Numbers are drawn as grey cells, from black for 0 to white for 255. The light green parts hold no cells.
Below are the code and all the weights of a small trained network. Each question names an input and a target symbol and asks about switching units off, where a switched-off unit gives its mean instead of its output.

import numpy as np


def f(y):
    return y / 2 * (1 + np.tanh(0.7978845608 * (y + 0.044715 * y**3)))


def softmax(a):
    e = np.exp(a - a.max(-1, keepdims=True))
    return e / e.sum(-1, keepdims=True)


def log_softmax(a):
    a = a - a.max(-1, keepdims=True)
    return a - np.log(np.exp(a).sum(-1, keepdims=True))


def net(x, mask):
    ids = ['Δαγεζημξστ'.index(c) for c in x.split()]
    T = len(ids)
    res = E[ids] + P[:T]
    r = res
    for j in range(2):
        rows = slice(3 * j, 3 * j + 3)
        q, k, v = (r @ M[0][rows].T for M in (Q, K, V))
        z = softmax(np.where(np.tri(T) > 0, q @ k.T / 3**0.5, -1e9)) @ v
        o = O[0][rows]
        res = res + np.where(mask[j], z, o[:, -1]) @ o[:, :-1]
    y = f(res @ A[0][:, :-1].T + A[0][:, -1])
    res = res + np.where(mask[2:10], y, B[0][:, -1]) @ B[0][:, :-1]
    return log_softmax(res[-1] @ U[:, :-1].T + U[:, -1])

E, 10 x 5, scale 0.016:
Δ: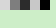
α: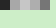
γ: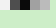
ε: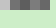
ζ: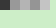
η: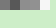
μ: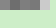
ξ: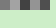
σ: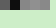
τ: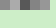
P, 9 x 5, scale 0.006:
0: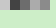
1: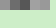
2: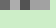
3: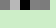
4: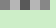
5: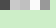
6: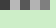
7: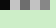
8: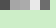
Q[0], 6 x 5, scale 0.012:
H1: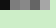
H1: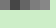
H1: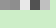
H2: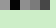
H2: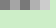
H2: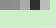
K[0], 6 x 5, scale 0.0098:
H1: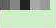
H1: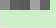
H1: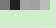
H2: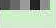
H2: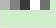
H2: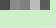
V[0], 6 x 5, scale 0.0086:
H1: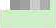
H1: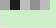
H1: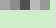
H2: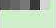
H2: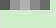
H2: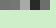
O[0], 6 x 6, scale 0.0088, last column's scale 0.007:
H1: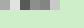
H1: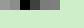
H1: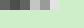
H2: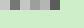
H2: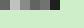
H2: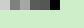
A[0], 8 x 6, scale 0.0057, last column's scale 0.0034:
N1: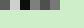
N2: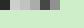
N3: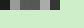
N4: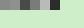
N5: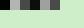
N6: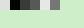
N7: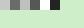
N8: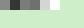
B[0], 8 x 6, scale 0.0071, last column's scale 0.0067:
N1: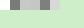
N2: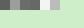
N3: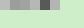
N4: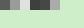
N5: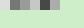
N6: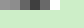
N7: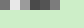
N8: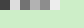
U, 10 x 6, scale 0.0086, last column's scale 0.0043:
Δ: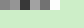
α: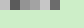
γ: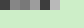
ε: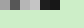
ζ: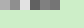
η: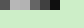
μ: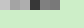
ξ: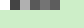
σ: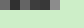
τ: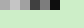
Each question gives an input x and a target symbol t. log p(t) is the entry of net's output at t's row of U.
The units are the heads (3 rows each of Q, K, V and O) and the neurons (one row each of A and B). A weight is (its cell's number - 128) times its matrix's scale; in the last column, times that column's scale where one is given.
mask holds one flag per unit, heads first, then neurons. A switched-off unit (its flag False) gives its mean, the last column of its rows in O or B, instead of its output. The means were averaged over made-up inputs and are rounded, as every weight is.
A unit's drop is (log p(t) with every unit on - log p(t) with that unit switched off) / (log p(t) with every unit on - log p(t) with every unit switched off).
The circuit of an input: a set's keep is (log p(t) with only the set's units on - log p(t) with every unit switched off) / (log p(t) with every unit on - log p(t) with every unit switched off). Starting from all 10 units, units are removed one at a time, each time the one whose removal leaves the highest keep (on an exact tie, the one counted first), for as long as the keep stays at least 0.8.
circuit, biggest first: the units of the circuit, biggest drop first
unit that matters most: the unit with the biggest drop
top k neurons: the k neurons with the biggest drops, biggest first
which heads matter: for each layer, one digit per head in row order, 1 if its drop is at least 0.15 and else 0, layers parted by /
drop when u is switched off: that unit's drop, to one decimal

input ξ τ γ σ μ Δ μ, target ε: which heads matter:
01
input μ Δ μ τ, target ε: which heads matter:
01
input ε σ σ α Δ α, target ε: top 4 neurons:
[N5; N1; N3; N8]
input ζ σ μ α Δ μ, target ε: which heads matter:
11
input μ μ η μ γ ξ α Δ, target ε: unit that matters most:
H2
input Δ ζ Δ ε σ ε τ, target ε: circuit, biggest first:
[H2; N1; N5]
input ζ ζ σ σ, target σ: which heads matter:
10
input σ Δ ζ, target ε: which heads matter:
11
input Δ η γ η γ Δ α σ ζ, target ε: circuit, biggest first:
[H2; N5; N1; N3]
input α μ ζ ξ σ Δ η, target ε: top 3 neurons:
[N5; N1; N3]
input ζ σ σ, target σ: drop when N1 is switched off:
0.2
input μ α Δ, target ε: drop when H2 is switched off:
0.1
